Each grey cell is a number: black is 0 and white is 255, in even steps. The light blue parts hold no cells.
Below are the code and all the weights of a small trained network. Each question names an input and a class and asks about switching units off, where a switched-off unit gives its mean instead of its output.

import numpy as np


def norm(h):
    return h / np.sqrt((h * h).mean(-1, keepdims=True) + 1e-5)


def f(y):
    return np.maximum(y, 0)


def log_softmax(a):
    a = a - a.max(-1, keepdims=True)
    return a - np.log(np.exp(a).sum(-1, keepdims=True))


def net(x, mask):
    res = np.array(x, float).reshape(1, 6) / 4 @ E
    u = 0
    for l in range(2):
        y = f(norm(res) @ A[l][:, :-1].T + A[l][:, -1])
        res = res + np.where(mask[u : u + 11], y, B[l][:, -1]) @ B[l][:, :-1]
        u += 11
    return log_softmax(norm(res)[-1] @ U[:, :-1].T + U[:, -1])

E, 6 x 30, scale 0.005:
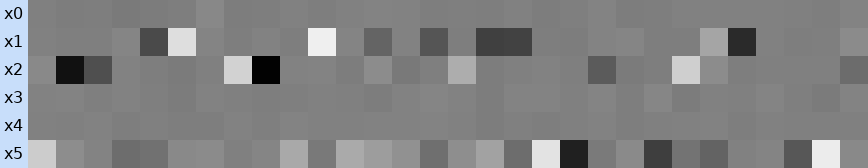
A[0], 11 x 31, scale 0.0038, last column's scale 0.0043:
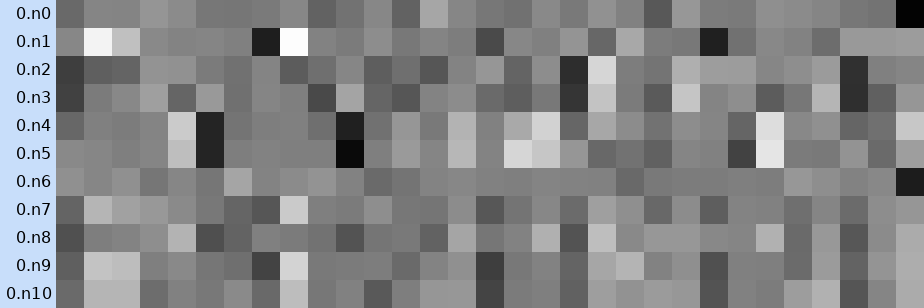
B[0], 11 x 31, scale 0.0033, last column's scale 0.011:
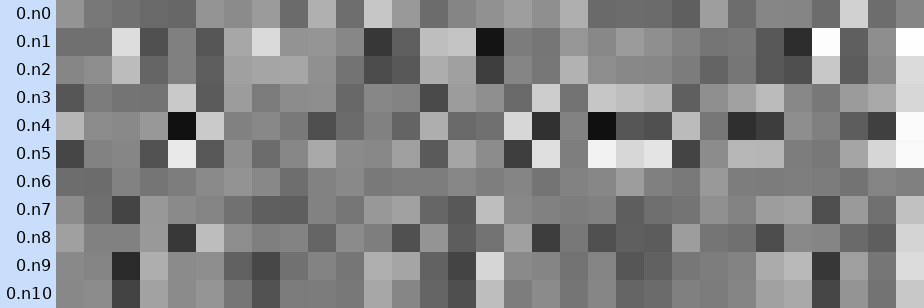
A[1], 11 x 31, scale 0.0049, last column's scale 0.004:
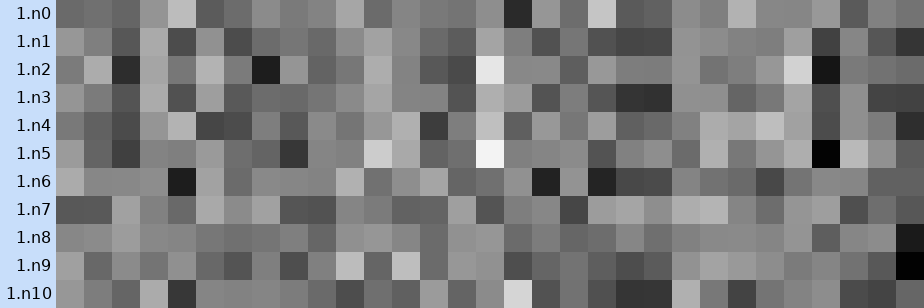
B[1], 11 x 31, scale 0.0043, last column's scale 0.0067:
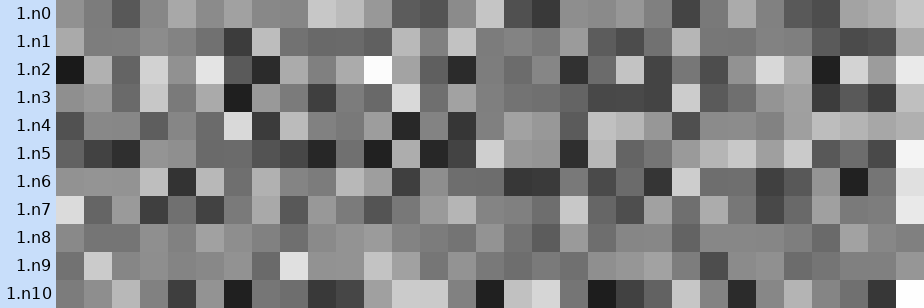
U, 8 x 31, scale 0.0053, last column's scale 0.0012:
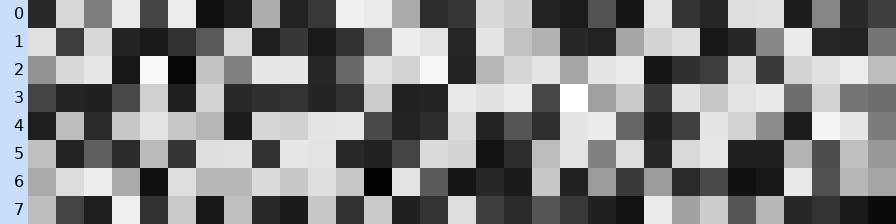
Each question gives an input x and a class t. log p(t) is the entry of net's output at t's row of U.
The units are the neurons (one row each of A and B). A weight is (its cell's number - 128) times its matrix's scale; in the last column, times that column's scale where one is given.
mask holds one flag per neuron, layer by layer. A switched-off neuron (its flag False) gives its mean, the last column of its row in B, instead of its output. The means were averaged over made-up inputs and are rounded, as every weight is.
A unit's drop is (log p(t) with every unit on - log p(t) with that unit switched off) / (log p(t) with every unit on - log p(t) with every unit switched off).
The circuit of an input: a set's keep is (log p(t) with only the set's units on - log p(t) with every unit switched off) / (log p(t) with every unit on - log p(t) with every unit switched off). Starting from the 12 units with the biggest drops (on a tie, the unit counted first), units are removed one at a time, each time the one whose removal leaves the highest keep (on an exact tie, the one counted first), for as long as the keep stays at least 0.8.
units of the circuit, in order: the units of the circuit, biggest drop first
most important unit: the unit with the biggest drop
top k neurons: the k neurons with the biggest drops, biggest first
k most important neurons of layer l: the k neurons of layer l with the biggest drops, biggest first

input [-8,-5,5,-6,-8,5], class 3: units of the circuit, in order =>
0.n5
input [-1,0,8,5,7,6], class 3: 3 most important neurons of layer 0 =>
0.n4, 0.n8, 0.n1
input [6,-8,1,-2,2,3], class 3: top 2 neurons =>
0.n5, 0.n1
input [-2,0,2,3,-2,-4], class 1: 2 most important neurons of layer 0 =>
0.n5, 0.n8
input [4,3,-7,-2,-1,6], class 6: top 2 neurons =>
0.n1, 0.n5
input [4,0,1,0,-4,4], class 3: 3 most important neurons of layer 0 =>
0.n4, 0.n1, 0.n2
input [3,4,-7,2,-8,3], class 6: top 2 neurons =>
0.n1, 0.n5
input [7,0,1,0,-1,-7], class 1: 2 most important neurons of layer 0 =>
0.n2, 0.n5
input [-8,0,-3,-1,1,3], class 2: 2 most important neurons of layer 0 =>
0.n1, 0.n4
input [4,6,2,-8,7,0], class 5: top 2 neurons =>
0.n9, 0.n4
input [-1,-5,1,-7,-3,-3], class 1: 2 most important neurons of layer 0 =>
0.n4, 0.n2
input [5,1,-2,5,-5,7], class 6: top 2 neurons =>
0.n5, 0.n3
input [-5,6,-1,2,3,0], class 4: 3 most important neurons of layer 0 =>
0.n4, 0.n1, 0.n2
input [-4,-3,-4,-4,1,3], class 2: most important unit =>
0.n1
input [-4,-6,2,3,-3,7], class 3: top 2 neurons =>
0.n1, 0.n5
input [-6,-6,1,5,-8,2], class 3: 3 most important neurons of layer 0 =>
0.n5, 0.n1, 0.n2
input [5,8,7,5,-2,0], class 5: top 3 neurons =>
0.n4, 0.n9, 0.n8
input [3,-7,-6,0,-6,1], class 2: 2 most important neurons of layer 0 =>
0.n5, 0.n1
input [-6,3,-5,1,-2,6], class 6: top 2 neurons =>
0.n5, 0.n1
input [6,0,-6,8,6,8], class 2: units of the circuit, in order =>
0.n4
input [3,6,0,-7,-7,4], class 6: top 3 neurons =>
0.n9, 0.n10, 0.n7
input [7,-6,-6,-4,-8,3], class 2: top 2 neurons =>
0.n1, 0.n5
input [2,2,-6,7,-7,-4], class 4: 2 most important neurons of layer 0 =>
0.n4, 0.n3
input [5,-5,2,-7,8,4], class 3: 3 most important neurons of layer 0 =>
0.n5, 0.n1, 0.n2
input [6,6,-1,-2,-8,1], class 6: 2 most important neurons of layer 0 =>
0.n5, 0.n4
